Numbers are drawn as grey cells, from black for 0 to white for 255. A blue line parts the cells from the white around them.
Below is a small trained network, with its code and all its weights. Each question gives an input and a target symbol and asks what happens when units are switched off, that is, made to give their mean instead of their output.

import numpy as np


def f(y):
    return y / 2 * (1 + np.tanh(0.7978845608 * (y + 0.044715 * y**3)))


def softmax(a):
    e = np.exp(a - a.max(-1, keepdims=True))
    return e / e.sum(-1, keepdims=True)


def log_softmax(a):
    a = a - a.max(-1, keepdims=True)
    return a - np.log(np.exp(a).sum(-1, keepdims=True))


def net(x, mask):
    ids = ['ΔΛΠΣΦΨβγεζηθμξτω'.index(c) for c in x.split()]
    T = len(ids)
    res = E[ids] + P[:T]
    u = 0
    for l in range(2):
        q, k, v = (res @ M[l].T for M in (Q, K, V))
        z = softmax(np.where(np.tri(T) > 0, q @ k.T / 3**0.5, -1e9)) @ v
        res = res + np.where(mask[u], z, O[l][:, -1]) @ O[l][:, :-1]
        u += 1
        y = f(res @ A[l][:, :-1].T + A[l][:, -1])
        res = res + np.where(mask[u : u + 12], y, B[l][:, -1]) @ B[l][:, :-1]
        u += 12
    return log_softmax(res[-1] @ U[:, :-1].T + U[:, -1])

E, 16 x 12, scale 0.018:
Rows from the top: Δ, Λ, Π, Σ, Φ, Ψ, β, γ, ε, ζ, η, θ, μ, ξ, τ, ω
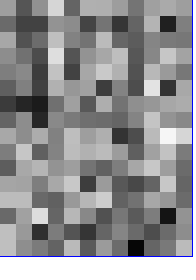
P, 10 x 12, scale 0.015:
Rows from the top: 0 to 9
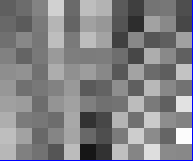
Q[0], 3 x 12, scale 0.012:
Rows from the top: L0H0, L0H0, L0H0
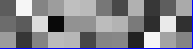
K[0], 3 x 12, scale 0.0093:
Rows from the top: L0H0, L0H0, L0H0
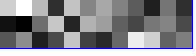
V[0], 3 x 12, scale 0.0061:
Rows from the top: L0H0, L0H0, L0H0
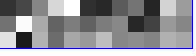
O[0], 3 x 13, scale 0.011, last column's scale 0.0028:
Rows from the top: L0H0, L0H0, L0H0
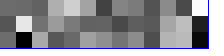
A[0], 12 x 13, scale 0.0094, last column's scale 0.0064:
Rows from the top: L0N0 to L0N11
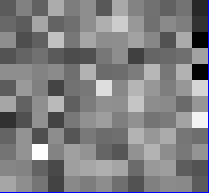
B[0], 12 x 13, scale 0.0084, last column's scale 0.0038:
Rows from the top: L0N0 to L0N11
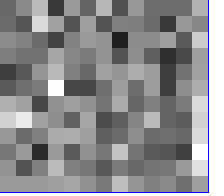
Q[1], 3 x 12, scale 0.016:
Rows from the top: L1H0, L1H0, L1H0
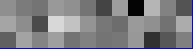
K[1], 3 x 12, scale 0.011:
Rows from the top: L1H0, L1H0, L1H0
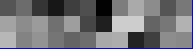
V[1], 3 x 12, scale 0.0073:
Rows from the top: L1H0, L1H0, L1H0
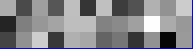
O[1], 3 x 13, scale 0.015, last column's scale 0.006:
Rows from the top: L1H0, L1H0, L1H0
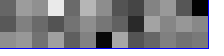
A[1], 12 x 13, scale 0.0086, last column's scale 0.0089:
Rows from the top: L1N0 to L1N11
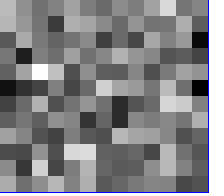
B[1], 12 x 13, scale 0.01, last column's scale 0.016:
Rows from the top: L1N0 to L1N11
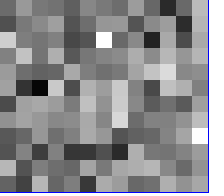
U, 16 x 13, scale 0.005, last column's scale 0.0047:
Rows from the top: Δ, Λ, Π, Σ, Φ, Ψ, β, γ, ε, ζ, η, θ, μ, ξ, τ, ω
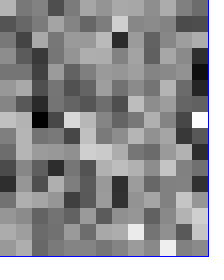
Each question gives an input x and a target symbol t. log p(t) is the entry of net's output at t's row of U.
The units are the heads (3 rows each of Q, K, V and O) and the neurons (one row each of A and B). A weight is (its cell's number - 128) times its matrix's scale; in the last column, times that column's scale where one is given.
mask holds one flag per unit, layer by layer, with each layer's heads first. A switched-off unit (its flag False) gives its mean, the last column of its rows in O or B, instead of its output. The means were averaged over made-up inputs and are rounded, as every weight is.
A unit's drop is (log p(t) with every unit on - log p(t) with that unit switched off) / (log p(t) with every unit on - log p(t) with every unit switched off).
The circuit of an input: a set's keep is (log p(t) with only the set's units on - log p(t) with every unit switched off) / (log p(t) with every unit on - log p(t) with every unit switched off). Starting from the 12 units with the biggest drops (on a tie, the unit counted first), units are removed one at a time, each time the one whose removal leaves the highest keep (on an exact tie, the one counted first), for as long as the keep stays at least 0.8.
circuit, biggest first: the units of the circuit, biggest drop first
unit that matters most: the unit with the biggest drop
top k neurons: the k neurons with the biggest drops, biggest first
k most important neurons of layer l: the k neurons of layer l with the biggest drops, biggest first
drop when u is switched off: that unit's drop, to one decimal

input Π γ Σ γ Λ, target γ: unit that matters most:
L0N2
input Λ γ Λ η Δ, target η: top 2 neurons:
(L0N9 L1N1)
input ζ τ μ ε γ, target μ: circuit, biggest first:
(L0H0 L0N5)
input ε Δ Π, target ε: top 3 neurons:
(L0N2 L1N6 L1N10)
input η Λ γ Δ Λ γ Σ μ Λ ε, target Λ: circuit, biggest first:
(L1H0 L1N11 L0H0)
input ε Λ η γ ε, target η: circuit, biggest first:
(L1H0 L0N9)
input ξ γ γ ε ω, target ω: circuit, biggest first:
(L1N4 L1H0 L0H0)
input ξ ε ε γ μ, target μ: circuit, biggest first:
(L0H0 L0N5)
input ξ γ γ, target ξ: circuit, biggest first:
(L1H0 L0H0)
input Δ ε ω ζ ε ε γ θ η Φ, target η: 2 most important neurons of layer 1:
(L1N1 L1N3)
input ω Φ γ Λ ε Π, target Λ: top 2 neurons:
(L1N11 L0N9)
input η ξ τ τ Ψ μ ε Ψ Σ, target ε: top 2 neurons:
(L1N6 L0N2)
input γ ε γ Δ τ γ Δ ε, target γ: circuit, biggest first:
(L1H0 L0N9 L0H0 L1N11)
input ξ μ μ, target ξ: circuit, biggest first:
(L1H0)
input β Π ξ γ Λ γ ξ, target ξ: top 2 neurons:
(L0N9 L1N8)
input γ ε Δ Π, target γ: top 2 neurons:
(L0N9 L1N11)
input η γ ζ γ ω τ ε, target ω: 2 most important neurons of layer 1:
(L1N4 L1N8)
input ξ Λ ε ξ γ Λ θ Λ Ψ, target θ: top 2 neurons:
(L1N9 L0N0)
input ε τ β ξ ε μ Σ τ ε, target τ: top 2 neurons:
(L0N9 L1N8)
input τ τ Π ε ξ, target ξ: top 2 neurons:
(L0N3 L0N9)
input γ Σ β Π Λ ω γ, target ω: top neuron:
(L1N4)
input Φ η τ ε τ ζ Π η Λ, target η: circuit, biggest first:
(L1H0 L0N9 L1N1)
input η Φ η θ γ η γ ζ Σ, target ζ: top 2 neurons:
(L1N6 L0N9)
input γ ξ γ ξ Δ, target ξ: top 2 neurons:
(L0N9 L0N2)
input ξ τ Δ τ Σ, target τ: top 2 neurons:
(L1N8 L0N3)
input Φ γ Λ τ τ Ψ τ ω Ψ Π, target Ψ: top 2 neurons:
(L1N2 L0N4)
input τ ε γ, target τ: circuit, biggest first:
(L1H0)
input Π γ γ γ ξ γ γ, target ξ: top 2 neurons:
(L0N9 L1N8)
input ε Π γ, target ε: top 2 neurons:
(L1N6 L0N7)
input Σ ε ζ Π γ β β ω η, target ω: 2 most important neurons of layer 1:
(L1N4 L1N11)
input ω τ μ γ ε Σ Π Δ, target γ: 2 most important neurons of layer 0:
(L0N9 L0N6)
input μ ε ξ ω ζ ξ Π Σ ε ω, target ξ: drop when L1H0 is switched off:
0.8
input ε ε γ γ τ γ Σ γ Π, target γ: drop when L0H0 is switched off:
0.2
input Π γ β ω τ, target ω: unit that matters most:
L0H0
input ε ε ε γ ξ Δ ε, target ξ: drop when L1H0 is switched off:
0.9
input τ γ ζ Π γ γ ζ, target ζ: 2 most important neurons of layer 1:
(L1N6 L1N9)
